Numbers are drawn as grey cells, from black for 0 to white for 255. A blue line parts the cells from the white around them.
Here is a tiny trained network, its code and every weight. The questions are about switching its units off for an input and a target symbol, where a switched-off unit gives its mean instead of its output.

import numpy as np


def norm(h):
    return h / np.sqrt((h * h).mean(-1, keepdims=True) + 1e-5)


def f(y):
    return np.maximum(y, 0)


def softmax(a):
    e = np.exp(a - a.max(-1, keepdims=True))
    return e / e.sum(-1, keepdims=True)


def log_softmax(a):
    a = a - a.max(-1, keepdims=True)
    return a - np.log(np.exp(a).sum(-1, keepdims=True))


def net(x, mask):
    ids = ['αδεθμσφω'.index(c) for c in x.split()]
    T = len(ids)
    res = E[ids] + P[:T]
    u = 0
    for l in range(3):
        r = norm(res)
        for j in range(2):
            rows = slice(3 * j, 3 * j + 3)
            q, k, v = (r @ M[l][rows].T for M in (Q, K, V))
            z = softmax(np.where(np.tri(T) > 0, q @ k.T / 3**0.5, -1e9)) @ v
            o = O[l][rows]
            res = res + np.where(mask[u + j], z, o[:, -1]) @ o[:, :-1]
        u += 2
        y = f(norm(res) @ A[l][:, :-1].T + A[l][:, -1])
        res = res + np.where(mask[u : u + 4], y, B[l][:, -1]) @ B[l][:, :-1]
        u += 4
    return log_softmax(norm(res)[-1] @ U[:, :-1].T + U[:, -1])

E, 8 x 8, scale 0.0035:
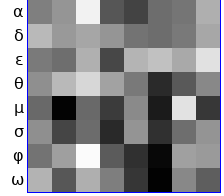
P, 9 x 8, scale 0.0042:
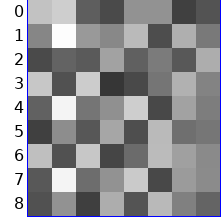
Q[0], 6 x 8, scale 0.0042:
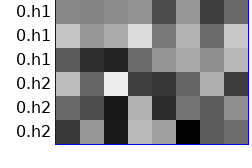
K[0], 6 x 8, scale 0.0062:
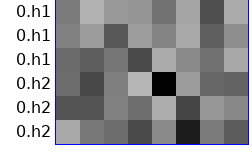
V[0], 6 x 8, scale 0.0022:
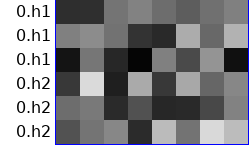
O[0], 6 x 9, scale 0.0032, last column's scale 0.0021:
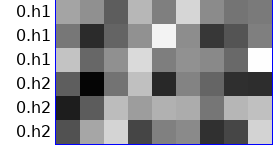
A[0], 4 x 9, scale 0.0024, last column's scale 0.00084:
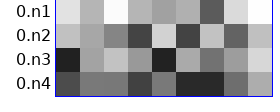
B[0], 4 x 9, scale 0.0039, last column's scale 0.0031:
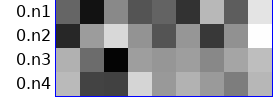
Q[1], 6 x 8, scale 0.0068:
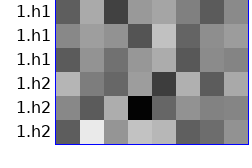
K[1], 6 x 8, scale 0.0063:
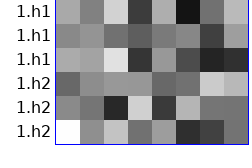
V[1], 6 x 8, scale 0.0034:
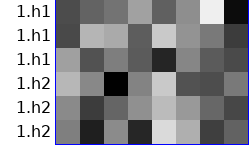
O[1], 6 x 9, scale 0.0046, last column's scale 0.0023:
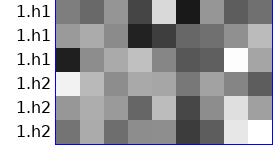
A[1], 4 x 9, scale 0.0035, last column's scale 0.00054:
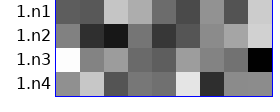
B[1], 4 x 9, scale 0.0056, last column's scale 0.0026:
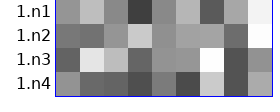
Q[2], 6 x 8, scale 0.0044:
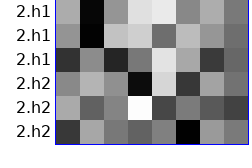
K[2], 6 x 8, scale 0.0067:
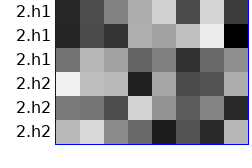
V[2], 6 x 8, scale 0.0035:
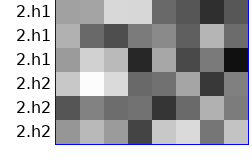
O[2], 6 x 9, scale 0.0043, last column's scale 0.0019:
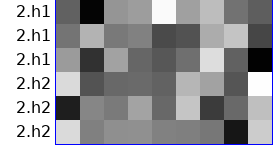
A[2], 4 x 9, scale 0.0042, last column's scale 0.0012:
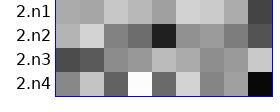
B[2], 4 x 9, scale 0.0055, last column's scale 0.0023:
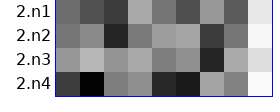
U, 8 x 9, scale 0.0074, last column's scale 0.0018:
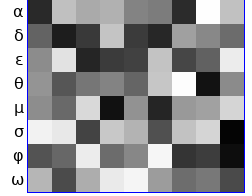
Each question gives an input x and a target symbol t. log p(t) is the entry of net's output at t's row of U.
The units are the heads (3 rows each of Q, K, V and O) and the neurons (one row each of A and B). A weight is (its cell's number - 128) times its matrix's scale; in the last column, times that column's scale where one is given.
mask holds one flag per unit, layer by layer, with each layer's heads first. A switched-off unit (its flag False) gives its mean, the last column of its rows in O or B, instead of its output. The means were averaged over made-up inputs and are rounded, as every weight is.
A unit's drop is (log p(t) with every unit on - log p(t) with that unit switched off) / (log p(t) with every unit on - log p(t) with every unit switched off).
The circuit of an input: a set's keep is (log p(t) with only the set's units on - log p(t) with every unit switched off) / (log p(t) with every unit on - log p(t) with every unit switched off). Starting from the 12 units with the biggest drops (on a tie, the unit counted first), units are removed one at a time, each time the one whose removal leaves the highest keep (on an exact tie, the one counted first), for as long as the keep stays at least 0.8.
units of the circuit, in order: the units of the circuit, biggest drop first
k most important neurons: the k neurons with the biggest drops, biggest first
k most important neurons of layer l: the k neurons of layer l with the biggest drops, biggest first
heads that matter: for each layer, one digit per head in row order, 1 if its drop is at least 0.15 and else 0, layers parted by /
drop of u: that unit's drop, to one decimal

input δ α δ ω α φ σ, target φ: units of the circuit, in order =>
(1.h2)
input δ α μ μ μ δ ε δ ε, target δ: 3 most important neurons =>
(2.n4; 1.n4; 0.n2)
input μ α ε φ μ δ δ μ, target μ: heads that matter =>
00 / 01 / 10
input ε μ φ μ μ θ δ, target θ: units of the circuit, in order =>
(1.n3; 2.n1)
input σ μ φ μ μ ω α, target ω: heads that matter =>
00 / 11 / 00
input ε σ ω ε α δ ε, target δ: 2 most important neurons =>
(0.n3; 2.n1)
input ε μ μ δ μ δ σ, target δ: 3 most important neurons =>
(0.n3; 0.n2; 1.n3)
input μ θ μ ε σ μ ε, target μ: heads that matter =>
00 / 10 / 00
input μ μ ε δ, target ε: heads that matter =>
00 / 10 / 10
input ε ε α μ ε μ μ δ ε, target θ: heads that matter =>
11 / 00 / 00
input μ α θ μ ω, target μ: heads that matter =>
00 / 00 / 10
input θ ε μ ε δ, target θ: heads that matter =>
00 / 01 / 10
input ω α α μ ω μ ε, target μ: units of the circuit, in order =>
(0.n1; 1.h1)
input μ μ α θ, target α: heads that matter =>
01 / 10 / 10
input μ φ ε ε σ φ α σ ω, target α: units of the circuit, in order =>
(2.h2)
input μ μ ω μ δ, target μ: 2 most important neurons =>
(0.n2; 0.n3)
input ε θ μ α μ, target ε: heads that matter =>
10 / 11 / 00
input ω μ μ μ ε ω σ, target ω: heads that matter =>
01 / 11 / 00
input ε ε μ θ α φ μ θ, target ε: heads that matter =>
00 / 10 / 00
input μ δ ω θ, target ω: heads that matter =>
00 / 11 / 11
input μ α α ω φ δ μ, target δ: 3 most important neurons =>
(0.n3; 0.n2; 2.n1)
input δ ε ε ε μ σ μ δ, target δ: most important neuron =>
(2.n4)
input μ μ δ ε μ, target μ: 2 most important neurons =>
(0.n2; 0.n3)
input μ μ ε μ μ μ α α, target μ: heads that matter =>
00 / 00 / 10
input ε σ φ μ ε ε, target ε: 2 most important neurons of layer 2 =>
(2.n2; 2.n1)
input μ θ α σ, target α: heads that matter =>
00 / 10 / 01
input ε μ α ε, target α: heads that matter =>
00 / 10 / 10
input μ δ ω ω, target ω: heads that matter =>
00 / 11 / 10
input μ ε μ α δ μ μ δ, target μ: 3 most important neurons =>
(0.n1; 0.n2; 0.n3)
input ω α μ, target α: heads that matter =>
00 / 00 / 01
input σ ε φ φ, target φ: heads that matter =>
01 / 11 / 10
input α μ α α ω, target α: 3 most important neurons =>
(0.n4; 0.n1; 0.n3)
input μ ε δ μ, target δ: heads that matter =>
11 / 11 / 10
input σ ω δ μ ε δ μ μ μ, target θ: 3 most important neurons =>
(0.n3; 0.n4; 0.n1)
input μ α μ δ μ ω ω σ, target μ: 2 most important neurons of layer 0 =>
(0.n2; 0.n3)
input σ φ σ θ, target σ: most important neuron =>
(0.n4)
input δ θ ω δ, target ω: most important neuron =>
(0.n4)
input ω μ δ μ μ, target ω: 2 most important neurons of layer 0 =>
(0.n2; 0.n3)
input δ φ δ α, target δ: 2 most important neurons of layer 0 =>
(0.n2; 0.n4)
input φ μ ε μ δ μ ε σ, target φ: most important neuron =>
(0.n2)
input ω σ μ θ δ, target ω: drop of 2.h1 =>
1.2
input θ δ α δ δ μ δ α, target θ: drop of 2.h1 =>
0.5
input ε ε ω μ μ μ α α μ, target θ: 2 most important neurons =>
(0.n3; 0.n4)
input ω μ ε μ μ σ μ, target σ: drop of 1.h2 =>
0.7
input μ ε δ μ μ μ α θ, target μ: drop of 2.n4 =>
0.0
